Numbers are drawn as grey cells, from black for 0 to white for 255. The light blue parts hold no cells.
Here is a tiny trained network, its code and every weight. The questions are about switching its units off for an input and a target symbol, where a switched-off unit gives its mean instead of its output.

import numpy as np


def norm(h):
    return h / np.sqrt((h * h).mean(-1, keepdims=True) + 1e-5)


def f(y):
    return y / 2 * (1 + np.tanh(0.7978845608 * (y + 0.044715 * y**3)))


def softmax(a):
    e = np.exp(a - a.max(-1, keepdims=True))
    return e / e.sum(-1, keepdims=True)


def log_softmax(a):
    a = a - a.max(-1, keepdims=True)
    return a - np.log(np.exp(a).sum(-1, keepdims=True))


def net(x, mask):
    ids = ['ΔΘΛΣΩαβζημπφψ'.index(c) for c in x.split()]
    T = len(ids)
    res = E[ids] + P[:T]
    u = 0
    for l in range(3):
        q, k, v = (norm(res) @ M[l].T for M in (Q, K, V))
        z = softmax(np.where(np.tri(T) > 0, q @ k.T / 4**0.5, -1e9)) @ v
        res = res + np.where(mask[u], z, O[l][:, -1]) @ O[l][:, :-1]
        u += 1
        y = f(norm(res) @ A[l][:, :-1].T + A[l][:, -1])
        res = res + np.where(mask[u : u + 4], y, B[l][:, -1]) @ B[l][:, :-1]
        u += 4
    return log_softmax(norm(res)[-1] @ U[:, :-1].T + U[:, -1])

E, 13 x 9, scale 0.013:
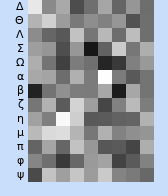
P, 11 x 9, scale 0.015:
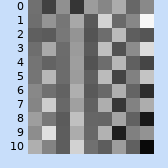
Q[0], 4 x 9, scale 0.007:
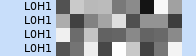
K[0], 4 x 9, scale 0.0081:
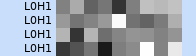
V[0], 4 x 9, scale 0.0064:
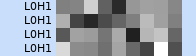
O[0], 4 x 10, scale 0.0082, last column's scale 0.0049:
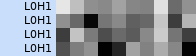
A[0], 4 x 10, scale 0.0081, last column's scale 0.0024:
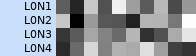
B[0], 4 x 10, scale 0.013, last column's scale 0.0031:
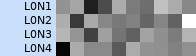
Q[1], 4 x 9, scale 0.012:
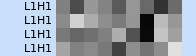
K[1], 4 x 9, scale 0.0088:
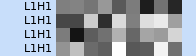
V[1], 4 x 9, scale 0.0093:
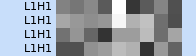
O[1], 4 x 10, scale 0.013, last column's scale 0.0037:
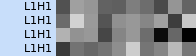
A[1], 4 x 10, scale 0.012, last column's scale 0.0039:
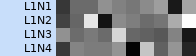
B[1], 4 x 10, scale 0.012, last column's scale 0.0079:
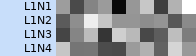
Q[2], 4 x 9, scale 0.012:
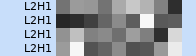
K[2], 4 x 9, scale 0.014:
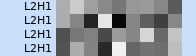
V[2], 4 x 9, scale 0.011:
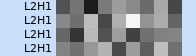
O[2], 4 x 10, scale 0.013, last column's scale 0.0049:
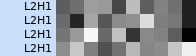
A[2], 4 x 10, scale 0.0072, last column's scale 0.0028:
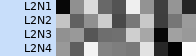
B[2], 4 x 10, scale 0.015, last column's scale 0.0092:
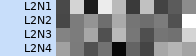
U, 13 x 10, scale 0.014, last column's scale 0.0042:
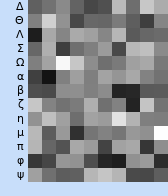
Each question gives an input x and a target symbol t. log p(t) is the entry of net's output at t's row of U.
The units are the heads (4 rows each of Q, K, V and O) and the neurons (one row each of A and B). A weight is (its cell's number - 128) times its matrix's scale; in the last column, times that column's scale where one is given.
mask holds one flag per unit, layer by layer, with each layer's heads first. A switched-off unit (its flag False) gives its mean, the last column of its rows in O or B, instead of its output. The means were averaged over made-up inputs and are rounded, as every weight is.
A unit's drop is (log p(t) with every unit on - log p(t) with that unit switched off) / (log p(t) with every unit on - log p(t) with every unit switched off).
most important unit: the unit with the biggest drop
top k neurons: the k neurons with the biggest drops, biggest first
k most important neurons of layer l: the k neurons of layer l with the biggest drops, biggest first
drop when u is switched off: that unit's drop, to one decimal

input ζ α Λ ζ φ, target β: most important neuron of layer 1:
[L1N1]
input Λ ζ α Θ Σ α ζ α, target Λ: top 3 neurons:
[L0N1; L2N1; L0N2]
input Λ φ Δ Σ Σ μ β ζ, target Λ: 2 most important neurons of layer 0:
[L0N1; L0N2]
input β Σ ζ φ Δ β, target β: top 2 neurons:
[L0N1; L0N3]
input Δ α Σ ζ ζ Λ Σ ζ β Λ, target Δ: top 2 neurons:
[L2N4; L0N2]
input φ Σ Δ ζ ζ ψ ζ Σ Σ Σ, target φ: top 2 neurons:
[L2N4; L1N3]
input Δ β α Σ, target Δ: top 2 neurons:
[L2N4; L0N2]
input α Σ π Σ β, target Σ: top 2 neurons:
[L0N3; L0N1]
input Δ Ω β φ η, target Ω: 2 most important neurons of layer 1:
[L1N1; L1N4]
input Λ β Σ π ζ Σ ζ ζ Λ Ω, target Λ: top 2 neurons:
[L0N1; L2N1]
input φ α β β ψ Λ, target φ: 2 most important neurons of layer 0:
[L0N3; L0N1]
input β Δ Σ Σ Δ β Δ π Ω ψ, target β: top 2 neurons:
[L0N1; L0N4]
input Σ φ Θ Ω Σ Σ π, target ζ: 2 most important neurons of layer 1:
[L1N4; L1N1]
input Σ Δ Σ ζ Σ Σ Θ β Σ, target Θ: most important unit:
L0H1
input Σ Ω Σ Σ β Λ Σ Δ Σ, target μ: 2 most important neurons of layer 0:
[L0N2; L0N4]
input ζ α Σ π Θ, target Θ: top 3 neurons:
[L2N2; L0N3; L2N3]
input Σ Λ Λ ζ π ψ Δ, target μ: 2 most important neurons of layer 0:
[L0N2; L0N4]
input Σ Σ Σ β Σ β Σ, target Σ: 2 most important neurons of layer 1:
[L1N1; L1N2]
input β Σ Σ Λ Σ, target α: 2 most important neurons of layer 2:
[L2N2; L2N4]
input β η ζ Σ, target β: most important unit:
L0N1
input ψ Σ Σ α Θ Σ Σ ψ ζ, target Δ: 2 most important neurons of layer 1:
[L1N1; L1N4]
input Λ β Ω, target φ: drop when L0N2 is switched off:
0.6
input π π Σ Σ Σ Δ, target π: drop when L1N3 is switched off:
1.0
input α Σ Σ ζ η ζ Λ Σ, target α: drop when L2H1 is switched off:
1.1
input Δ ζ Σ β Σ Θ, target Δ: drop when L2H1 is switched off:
1.5
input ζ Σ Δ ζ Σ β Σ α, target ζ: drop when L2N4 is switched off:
0.0
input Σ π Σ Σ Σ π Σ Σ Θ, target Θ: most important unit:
L0H1
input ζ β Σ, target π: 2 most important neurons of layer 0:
[L0N2; L0N3]
